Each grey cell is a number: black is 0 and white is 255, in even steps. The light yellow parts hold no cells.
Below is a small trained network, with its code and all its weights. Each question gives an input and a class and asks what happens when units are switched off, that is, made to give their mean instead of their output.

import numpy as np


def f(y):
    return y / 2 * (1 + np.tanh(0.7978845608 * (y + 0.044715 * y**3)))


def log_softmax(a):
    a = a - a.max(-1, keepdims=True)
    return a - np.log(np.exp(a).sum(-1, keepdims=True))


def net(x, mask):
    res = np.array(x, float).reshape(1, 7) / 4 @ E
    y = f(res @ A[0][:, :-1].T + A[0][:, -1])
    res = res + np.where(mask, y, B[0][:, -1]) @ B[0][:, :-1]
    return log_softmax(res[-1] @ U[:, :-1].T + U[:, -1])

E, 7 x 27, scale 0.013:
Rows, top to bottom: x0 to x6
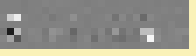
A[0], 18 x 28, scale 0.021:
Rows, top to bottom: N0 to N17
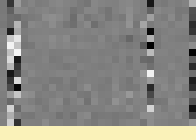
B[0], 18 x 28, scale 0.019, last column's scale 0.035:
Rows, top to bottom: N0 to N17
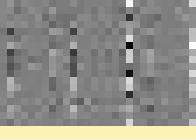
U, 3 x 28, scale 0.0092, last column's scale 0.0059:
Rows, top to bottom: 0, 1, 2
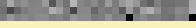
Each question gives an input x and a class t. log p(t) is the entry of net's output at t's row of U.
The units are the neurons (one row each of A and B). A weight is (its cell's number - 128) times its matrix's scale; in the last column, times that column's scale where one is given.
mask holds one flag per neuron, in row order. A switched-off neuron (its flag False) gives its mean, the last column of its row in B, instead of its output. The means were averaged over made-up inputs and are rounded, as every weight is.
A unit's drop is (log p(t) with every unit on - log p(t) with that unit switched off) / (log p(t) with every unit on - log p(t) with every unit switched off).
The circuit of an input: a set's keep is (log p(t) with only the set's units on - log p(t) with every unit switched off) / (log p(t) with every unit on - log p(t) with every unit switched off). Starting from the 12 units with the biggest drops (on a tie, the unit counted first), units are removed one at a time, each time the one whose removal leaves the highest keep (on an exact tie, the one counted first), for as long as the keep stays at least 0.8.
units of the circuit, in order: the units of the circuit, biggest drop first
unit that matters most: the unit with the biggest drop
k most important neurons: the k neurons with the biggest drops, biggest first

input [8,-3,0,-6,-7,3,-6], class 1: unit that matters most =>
N8
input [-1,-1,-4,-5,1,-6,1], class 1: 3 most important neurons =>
(N4; N6; N11)
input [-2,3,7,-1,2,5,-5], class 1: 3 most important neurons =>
(N7; N6; N12)
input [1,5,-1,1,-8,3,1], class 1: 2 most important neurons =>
(N8; N9)
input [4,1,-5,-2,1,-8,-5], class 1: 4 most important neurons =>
(N4; N6; N11; N15)
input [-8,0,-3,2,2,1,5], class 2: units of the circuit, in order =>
(N8; N0)
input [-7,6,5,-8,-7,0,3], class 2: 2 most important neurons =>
(N6; N0)
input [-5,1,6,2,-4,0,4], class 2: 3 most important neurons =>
(N6; N0; N12)
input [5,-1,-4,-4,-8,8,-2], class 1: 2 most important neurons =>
(N8; N9)
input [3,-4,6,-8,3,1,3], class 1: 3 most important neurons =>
(N7; N12; N6)
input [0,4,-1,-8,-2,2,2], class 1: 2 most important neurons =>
(N6; N12)
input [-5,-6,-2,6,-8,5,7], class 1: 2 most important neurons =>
(N8; N9)
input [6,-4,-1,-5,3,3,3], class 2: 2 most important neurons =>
(N8; N0)
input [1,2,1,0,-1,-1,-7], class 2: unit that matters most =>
N12
